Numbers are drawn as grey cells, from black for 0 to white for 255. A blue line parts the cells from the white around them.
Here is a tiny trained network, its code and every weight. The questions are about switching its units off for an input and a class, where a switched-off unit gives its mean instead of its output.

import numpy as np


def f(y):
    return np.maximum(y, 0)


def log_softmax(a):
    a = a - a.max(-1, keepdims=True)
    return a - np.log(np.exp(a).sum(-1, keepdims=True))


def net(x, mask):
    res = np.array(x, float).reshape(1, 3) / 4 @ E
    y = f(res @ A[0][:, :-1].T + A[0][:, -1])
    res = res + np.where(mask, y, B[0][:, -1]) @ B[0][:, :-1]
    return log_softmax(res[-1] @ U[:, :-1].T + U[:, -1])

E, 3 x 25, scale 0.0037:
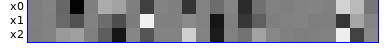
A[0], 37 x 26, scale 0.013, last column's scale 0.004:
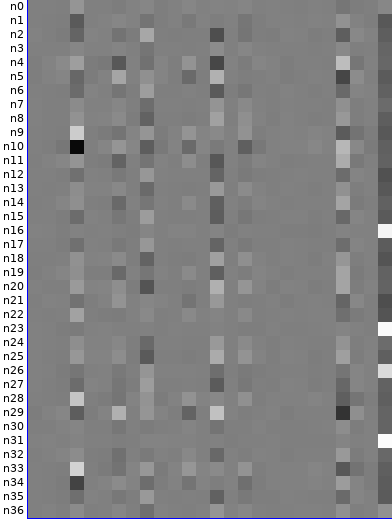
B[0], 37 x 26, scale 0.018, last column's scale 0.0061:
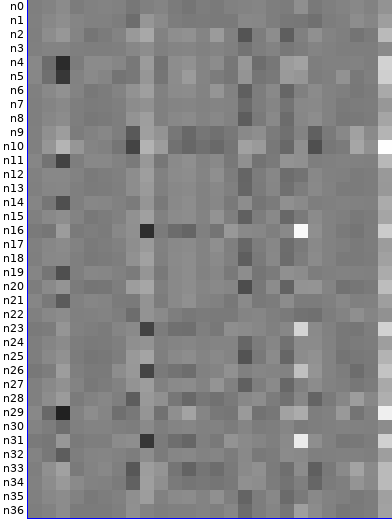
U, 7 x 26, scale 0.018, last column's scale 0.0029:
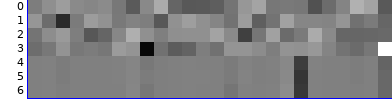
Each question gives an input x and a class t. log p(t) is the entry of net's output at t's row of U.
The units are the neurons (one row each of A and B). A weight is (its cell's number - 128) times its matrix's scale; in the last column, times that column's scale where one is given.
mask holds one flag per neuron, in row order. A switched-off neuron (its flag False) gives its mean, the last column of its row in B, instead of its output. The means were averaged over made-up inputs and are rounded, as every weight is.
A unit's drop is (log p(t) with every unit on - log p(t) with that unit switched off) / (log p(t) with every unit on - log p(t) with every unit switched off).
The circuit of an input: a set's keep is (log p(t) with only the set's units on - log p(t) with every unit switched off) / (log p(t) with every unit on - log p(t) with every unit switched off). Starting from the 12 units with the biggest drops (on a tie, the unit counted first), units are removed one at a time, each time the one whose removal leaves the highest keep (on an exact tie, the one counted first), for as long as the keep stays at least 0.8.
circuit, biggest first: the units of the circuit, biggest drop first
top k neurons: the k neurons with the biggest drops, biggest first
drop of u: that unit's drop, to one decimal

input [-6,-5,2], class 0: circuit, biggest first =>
(n33)
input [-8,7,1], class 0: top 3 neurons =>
(n33 n9 n28)
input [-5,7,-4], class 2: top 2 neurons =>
(n10 n2)
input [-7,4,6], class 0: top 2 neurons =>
(n33 n9)
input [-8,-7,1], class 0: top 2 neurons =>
(n33 n9)
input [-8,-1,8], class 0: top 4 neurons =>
(n33 n9 n28 n29)
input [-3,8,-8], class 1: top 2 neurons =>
(n29 n5)
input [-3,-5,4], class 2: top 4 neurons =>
(n29 n10 n5 n20)
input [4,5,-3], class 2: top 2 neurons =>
(n2 n33)
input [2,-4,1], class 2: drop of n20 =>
0.2
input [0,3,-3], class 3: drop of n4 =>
0.3
